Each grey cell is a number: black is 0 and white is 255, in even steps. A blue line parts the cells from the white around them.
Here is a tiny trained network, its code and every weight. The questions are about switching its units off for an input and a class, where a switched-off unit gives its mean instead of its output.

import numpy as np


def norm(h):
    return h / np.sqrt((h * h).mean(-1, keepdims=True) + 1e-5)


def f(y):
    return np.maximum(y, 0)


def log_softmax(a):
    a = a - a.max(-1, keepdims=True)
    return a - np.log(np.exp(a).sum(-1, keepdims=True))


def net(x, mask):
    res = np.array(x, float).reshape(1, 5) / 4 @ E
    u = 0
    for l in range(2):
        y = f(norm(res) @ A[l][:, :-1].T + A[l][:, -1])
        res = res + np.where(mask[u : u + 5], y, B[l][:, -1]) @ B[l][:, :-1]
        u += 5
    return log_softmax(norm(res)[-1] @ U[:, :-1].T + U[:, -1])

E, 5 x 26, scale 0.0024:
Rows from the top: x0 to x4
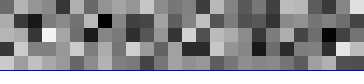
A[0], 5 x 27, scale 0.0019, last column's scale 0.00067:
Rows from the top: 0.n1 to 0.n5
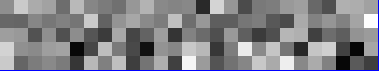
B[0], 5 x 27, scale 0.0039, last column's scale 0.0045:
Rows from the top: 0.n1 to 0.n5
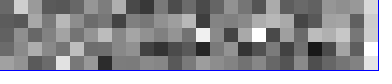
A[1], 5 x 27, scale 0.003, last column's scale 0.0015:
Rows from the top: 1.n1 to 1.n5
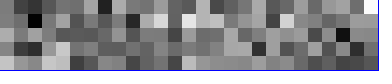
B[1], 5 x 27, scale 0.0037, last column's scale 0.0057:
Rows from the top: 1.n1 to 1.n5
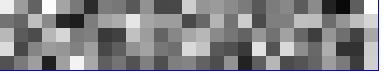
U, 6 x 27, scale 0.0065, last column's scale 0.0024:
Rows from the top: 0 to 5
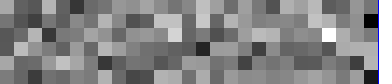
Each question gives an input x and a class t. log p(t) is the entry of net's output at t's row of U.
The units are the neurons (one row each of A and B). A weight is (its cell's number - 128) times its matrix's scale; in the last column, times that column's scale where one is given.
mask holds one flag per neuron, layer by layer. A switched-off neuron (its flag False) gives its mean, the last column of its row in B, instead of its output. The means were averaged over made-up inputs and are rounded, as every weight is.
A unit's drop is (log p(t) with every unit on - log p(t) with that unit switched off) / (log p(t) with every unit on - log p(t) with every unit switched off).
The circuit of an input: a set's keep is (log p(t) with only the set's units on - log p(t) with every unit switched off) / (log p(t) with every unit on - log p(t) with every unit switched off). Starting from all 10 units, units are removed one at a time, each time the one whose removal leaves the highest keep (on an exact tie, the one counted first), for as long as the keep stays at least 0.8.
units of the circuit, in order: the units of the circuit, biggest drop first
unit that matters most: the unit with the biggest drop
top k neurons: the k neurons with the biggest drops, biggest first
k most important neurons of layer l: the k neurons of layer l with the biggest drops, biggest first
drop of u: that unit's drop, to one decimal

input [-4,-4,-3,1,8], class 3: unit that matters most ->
0.n4
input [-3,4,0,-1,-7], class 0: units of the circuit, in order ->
[1.n2; 0.n4]
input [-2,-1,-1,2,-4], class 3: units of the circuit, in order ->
[0.n5; 1.n4]
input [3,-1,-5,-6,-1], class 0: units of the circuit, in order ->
[0.n4; 1.n5]
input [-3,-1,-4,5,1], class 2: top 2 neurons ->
[1.n1; 0.n4]
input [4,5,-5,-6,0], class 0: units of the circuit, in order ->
[1.n2; 0.n4]
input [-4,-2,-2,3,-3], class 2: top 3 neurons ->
[1.n1; 0.n5; 0.n4]
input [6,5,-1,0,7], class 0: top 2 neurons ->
[0.n4; 1.n2]
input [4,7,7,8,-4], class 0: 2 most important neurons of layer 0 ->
[0.n4; 0.n3]
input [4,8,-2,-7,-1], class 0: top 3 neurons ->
[1.n2; 0.n3; 0.n4]
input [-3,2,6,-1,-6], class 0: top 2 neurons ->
[1.n2; 0.n3]
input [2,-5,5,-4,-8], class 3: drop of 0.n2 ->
-0.1
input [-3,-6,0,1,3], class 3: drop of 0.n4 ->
0.1
